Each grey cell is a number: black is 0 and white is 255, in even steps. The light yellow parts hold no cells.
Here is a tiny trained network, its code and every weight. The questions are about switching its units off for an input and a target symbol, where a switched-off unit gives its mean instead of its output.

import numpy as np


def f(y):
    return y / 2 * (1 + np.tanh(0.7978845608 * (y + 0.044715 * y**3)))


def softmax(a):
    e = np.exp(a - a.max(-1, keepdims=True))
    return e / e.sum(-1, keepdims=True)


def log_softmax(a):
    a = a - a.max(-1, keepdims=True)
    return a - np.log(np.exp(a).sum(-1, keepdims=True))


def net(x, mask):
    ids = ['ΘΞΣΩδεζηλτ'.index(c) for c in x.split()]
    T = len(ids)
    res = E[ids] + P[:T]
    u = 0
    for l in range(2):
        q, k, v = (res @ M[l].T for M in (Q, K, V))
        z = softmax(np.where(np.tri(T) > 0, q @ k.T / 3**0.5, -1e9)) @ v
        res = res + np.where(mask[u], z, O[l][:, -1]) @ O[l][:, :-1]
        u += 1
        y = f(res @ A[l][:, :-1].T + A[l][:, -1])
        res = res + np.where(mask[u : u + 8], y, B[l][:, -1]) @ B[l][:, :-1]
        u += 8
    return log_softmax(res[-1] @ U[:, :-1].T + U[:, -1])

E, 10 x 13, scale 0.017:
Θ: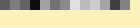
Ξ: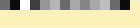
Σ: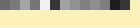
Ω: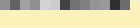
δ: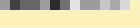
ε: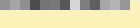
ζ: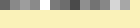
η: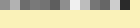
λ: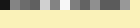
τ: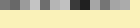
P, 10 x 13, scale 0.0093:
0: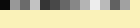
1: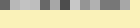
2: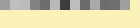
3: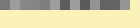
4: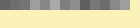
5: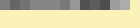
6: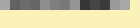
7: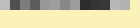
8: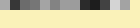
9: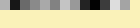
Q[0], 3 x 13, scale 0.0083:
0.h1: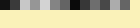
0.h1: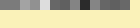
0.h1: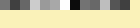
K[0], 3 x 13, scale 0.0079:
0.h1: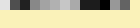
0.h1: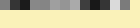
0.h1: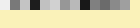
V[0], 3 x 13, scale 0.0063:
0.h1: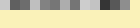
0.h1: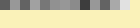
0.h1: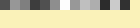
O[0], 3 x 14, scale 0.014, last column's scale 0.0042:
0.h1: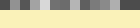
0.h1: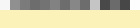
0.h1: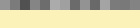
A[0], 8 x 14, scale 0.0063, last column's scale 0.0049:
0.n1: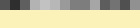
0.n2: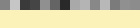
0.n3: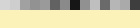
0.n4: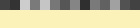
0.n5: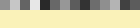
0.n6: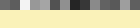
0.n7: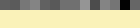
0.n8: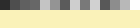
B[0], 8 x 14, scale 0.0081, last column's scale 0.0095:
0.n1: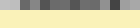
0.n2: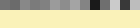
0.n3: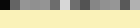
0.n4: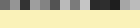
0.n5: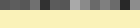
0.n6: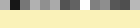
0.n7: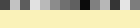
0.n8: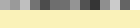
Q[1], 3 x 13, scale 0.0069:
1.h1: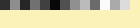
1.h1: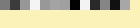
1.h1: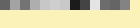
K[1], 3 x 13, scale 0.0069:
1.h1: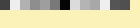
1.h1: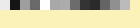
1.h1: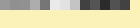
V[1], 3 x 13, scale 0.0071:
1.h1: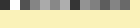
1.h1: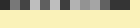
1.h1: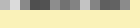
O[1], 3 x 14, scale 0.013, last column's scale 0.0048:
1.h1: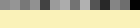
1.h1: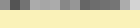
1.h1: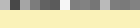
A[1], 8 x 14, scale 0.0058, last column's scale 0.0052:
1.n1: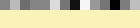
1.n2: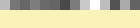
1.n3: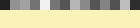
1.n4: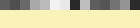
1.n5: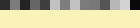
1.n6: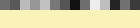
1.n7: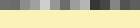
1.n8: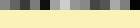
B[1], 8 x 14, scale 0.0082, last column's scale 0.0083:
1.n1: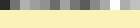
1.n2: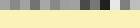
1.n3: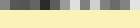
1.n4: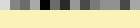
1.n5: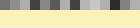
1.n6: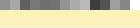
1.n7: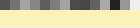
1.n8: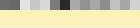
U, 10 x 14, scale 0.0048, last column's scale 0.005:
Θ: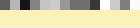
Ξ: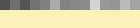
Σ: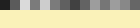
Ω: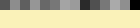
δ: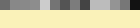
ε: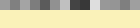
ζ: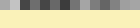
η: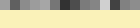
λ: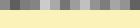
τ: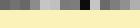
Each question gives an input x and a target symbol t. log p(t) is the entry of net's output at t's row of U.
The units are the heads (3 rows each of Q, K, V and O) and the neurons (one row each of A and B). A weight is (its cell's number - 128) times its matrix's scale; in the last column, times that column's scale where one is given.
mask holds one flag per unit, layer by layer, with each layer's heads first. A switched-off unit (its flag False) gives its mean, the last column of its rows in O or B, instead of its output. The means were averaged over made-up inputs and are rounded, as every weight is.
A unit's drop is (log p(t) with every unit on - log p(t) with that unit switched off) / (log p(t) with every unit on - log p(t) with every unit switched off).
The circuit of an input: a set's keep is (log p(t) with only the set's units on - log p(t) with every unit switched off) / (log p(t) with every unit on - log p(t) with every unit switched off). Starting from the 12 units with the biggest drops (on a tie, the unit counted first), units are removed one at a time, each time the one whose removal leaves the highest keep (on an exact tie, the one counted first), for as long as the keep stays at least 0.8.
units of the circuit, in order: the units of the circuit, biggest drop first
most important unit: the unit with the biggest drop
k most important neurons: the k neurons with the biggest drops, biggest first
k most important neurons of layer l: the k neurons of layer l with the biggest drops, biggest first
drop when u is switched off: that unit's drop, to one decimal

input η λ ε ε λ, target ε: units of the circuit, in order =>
1.h1; 0.h1; 0.n1
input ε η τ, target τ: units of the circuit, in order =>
1.h1; 0.h1; 0.n3; 0.n5
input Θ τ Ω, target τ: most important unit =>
1.h1
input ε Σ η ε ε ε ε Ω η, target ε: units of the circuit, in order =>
1.h1; 0.h1
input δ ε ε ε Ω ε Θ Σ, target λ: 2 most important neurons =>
0.n6; 1.n6
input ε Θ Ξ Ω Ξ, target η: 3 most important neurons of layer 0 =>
0.n4; 0.n6; 0.n8
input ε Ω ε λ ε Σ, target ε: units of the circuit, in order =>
1.h1; 0.h1
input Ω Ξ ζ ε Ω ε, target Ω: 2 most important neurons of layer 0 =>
0.n4; 0.n8
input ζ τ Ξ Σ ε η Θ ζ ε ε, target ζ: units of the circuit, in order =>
1.h1; 0.n3
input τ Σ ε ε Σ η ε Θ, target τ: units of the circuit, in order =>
1.h1; 0.n5; 0.h1
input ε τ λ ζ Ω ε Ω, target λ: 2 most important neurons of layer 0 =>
0.n6; 0.n8
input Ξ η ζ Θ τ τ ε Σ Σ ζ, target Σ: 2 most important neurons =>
0.n3; 1.n1
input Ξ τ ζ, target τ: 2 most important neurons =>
0.n3; 0.n5
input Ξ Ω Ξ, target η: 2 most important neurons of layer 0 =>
0.n6; 0.n4
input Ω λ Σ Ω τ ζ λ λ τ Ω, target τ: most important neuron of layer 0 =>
0.n3
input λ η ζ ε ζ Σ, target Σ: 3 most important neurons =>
1.n1; 0.n3; 0.n6
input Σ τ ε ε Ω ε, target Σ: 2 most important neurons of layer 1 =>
1.n8; 1.n5
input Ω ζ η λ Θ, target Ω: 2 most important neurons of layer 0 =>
0.n8; 0.n4
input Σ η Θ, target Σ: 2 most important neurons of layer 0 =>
0.n2; 0.n8
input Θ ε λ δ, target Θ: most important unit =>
0.h1
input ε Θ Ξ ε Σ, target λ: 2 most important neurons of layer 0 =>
0.n6; 0.n4
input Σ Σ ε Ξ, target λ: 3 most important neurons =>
1.n6; 0.n6; 1.n2
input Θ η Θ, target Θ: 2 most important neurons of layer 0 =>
0.n8; 0.n2
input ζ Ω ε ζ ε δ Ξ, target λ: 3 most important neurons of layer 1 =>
1.n6; 1.n2; 1.n7
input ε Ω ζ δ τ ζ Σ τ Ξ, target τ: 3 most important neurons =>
0.n3; 0.n8; 0.n5
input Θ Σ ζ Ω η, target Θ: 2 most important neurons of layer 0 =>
0.n4; 0.n8
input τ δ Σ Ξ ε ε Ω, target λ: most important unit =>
1.n6
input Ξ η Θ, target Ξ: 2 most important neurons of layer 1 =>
1.n3; 1.n5
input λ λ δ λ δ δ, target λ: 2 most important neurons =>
1.n8; 0.n2
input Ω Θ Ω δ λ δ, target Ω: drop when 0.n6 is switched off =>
0.1
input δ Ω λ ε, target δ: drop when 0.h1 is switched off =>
0.2
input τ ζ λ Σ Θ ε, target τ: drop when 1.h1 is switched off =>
0.5
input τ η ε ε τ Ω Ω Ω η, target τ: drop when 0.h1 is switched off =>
0.2
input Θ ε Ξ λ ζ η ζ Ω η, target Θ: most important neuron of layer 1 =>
1.n3
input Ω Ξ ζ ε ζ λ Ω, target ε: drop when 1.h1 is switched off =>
0.8
